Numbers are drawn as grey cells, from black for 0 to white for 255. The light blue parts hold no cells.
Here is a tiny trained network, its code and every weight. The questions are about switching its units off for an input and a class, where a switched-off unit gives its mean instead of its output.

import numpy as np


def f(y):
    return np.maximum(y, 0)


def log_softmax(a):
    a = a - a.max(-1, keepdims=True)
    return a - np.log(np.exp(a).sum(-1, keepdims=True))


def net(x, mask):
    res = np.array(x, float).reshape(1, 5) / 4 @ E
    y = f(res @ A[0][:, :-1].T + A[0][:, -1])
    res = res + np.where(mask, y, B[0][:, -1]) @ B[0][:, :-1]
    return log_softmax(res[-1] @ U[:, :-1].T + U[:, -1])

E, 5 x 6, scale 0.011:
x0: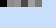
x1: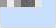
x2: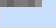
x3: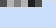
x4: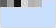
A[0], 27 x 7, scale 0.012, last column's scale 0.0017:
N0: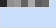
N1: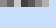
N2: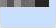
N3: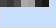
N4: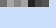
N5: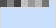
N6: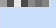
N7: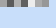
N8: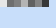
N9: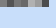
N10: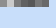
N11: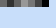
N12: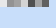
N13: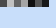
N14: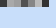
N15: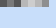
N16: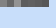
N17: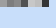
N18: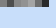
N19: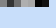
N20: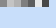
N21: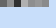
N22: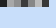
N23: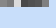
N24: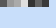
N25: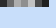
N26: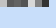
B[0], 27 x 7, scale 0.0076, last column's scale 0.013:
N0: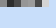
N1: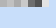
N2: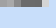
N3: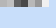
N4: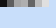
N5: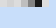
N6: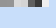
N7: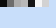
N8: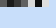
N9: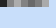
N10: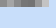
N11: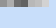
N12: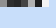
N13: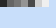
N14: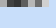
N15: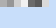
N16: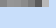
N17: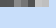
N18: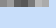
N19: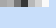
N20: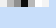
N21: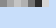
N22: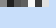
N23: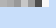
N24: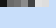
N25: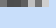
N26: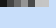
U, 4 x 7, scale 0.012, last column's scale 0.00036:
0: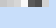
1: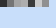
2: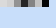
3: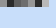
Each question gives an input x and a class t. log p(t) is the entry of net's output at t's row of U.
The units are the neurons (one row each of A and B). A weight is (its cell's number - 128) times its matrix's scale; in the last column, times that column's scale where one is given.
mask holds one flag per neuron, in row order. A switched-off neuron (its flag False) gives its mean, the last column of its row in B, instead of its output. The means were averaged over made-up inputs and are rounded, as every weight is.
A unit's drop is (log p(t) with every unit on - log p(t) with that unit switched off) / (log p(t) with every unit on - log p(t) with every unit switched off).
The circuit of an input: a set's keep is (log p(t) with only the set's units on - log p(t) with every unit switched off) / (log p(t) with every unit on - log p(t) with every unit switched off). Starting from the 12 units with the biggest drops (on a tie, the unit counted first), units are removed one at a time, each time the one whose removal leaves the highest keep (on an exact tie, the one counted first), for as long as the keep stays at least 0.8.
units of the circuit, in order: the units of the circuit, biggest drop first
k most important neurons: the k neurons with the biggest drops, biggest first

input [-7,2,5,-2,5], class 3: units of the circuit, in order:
(N8)
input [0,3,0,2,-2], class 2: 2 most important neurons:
(N15; N5)
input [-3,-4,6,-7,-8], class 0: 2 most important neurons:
(N6; N1)
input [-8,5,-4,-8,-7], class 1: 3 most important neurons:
(N7; N26; N17)
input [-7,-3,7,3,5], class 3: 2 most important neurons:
(N8; N12)
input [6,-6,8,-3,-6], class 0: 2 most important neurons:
(N6; N20)
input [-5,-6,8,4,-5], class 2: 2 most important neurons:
(N19; N11)
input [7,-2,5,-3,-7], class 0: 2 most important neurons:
(N6; N1)
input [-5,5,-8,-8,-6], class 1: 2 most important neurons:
(N7; N26)
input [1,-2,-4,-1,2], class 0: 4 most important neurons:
(N20; N12; N8; N22)
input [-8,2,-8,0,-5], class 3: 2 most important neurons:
(N12; N8)
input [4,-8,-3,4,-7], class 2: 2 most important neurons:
(N19; N3)
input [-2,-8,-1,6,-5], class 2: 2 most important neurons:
(N19; N3)
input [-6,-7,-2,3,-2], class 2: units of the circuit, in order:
(N19)
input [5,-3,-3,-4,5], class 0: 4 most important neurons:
(N15; N5; N12; N8)
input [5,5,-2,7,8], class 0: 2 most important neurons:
(N5; N21)
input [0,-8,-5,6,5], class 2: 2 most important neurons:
(N3; N19)
